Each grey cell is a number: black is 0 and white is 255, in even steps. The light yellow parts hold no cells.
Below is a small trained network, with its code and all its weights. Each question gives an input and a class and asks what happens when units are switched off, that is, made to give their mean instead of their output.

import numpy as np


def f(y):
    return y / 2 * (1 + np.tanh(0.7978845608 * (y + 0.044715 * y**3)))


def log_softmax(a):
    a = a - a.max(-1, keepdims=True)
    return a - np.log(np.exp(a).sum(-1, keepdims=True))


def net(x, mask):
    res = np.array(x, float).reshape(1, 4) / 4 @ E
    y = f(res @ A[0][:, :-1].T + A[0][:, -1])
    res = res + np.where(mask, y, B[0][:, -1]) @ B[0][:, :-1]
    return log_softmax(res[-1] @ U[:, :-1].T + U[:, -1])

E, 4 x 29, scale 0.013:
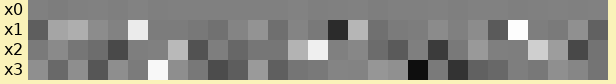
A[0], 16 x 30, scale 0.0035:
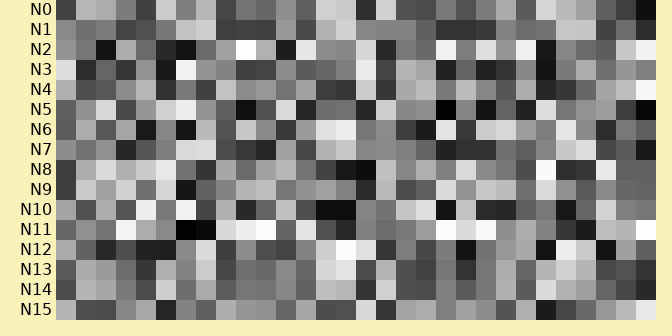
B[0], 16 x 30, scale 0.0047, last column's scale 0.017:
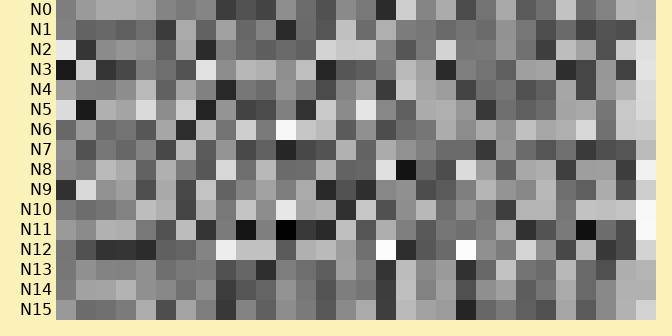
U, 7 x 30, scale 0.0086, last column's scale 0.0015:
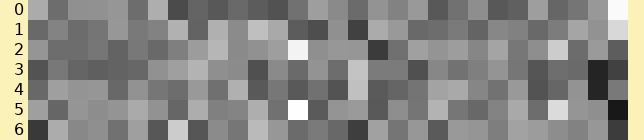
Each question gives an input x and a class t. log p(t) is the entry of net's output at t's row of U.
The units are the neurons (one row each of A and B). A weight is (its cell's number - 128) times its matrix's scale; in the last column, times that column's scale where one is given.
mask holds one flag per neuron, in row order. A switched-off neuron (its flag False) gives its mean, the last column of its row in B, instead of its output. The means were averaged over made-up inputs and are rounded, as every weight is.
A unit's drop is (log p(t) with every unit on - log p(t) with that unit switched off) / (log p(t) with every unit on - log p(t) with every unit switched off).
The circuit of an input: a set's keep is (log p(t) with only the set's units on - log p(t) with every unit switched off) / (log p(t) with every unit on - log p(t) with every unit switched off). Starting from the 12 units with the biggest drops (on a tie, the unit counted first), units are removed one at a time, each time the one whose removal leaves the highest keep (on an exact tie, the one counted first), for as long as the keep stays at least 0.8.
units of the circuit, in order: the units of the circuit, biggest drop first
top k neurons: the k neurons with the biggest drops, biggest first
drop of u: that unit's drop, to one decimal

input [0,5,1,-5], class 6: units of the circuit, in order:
N6
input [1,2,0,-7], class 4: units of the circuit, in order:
N11, N9
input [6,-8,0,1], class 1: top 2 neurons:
N3, N11
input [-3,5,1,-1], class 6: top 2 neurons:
N11, N12
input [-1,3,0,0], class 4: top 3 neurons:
N10, N2, N6
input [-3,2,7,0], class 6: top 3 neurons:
N6, N11, N2
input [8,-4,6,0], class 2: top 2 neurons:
N6, N11
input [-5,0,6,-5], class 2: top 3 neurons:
N12, N2, N3
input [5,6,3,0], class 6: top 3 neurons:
N11, N2, N9
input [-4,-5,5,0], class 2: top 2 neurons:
N11, N6
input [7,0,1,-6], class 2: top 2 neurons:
N6, N2
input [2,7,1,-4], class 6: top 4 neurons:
N0, N14, N6, N12
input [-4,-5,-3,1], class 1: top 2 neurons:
N3, N5
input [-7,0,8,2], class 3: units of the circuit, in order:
N12
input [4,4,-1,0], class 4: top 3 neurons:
N10, N2, N6
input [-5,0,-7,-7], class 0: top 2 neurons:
N2, N4
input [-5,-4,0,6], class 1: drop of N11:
0.3
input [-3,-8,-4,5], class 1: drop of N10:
0.0
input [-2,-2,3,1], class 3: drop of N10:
0.1
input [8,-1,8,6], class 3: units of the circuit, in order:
N12
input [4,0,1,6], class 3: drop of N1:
0.2
